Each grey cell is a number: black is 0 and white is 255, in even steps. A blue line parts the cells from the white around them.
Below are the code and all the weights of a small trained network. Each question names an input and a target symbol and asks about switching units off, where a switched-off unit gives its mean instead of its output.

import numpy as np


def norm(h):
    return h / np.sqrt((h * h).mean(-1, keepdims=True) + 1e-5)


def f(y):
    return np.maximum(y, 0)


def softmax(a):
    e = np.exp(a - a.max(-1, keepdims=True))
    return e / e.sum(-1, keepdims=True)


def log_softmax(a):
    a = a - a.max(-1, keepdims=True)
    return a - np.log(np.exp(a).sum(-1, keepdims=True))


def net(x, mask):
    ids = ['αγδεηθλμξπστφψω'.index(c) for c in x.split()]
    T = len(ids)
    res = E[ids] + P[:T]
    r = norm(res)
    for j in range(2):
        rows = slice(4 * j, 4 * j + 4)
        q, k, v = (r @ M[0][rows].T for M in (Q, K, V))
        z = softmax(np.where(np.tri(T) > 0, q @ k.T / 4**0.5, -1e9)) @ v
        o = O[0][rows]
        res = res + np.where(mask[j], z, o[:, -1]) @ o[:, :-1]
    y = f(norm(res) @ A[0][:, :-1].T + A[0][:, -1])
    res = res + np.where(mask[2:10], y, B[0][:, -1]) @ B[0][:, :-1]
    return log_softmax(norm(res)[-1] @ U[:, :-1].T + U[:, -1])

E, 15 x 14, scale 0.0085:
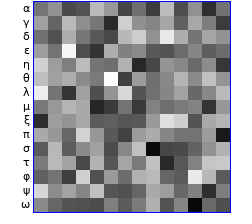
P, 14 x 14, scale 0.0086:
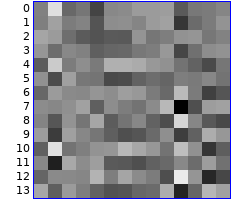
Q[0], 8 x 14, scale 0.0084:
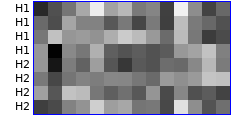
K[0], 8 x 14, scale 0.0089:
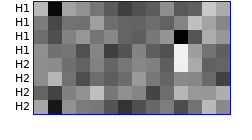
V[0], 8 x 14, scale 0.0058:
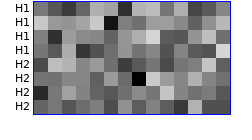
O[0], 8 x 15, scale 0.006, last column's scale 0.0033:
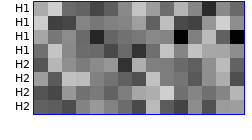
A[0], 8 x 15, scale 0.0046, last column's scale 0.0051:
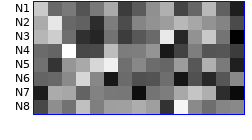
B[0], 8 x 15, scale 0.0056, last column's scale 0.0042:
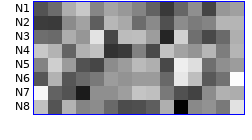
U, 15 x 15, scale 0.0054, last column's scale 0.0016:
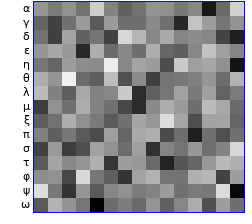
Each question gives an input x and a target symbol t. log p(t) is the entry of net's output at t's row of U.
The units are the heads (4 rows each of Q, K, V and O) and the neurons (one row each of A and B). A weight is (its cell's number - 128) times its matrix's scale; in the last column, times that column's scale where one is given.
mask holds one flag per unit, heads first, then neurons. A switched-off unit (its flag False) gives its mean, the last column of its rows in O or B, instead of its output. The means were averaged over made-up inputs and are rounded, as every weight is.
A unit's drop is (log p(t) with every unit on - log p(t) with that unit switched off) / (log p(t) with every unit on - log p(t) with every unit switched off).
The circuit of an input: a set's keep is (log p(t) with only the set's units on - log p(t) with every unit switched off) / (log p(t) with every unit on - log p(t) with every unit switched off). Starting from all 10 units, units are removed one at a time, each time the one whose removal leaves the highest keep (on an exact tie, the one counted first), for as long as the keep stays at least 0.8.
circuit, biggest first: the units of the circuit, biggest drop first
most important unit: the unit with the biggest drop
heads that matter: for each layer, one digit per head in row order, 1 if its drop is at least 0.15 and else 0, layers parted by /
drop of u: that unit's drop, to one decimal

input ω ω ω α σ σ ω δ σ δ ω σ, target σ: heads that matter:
01
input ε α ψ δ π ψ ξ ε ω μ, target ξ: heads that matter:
01
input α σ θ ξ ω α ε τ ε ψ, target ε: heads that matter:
10
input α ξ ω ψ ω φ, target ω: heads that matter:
10
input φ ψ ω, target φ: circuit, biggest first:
H1; N4
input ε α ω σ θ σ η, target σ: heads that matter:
01
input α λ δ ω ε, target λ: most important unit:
H2
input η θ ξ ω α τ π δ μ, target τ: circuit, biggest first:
N3; H1; H2
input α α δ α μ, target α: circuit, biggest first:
H1; N8
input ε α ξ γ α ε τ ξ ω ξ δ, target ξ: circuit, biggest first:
H2; H1
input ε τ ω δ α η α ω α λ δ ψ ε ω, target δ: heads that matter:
01
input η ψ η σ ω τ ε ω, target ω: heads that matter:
10
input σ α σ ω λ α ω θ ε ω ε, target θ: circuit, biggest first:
H2; N8
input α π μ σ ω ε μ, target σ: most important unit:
H2
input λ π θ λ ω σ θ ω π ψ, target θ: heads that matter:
01
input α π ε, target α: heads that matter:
11
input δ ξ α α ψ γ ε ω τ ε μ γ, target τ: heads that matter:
11
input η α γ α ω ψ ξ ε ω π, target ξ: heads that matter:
01
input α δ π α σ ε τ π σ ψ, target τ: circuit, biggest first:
H1; N3; H2
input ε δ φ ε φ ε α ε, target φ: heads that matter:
10
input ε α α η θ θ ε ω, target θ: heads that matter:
11
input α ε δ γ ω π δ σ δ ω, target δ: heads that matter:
01
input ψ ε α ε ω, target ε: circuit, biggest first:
H1; N7
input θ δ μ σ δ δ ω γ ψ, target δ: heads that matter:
11
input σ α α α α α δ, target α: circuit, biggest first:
H1; N8; H2
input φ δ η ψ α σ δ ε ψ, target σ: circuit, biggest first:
H2; H1
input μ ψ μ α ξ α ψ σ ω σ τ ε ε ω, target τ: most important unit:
N3
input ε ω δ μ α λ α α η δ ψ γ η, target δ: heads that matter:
11
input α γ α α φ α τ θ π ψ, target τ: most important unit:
H1
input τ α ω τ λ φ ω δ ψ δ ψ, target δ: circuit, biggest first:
H2; H1
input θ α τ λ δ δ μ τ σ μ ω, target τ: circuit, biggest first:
H1; N3; N1
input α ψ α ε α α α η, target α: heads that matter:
10
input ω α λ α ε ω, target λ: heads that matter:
01
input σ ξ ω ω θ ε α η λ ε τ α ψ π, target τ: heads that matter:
11
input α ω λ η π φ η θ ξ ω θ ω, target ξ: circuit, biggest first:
H2
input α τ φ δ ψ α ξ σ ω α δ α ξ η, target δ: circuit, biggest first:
H2; N3
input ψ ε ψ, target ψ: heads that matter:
10
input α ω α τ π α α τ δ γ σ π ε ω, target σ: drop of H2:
0.6
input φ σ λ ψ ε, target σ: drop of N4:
0.1
